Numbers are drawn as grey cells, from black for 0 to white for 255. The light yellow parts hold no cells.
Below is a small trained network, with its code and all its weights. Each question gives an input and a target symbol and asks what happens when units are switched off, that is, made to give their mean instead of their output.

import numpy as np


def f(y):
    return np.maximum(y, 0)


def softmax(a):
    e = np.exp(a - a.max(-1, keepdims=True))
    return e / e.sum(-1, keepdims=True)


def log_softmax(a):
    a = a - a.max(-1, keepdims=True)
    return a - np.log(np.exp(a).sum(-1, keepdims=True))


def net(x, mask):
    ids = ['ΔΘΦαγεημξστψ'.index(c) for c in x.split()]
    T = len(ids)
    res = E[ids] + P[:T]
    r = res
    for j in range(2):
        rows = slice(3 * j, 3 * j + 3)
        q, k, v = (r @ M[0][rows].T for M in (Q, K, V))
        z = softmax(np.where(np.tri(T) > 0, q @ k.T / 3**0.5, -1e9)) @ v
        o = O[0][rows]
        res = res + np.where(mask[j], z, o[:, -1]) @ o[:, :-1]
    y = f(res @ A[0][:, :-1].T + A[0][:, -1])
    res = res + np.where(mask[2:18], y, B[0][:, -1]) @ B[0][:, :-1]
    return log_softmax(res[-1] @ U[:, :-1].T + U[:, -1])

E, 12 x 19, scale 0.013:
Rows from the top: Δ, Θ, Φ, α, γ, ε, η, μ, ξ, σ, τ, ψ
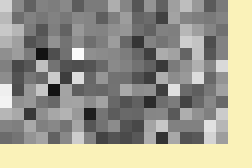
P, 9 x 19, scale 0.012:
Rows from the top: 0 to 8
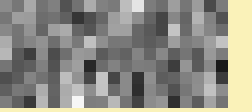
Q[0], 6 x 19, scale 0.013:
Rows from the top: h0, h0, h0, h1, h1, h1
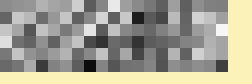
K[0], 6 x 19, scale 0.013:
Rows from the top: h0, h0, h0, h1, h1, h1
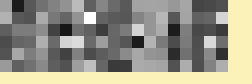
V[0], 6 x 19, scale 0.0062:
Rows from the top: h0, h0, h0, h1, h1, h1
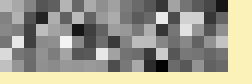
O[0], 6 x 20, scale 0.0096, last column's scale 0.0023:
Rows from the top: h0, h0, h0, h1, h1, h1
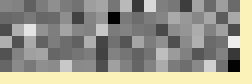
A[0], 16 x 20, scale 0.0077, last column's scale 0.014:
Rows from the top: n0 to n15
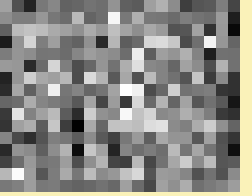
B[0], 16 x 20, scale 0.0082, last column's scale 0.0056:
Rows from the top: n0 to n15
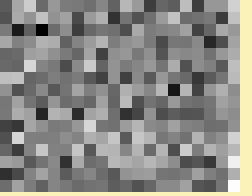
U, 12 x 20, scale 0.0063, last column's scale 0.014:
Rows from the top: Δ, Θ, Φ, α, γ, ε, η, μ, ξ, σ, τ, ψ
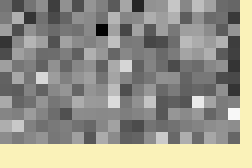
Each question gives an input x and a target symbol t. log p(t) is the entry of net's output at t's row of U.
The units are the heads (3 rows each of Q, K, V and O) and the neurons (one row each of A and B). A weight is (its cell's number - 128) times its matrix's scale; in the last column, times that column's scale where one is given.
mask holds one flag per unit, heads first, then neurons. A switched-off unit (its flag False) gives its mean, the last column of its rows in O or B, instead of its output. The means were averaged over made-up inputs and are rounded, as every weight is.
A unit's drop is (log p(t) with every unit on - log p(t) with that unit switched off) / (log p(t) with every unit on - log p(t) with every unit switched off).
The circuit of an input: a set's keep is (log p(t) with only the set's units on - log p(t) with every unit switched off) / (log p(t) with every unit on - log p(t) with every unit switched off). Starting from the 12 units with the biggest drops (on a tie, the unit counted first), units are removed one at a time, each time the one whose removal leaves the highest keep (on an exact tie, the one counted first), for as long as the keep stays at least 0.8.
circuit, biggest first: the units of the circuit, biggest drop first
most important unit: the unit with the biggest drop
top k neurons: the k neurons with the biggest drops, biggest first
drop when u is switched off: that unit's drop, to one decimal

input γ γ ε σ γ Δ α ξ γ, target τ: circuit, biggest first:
[h0 n6]
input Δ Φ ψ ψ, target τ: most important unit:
n6
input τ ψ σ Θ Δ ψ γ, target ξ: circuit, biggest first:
[h0 h1]
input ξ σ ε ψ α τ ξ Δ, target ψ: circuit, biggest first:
[h0 n12 n6]
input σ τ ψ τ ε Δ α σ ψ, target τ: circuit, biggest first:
[h0 n6]
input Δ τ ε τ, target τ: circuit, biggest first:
[n6 h0]
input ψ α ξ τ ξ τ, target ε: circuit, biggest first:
[h0 n0]
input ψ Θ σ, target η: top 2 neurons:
[n1 n5]
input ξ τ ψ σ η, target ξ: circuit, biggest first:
[h1 n15]
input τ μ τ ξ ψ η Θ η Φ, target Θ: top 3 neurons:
[n13 n11 n0]
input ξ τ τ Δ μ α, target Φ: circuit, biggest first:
[h0 h1]
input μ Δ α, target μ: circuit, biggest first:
[n2 h0]
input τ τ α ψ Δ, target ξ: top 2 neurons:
[n15 n0]
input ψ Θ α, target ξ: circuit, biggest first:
[h1]
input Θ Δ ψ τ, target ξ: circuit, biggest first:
[h1 h0]
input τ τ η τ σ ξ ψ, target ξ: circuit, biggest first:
[h1 n15]
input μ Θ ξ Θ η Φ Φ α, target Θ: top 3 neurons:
[n13 n11 n0]
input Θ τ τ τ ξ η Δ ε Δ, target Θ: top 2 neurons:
[n13 n11]
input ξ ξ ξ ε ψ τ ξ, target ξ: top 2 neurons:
[n15 n0]
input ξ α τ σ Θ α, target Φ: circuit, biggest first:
[h1]
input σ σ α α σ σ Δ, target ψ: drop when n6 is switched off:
0.0
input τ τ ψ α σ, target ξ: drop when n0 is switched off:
0.1
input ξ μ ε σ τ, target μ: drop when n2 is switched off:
1.1
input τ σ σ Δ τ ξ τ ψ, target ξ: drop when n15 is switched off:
0.3
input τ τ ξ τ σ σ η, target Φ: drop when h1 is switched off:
0.2
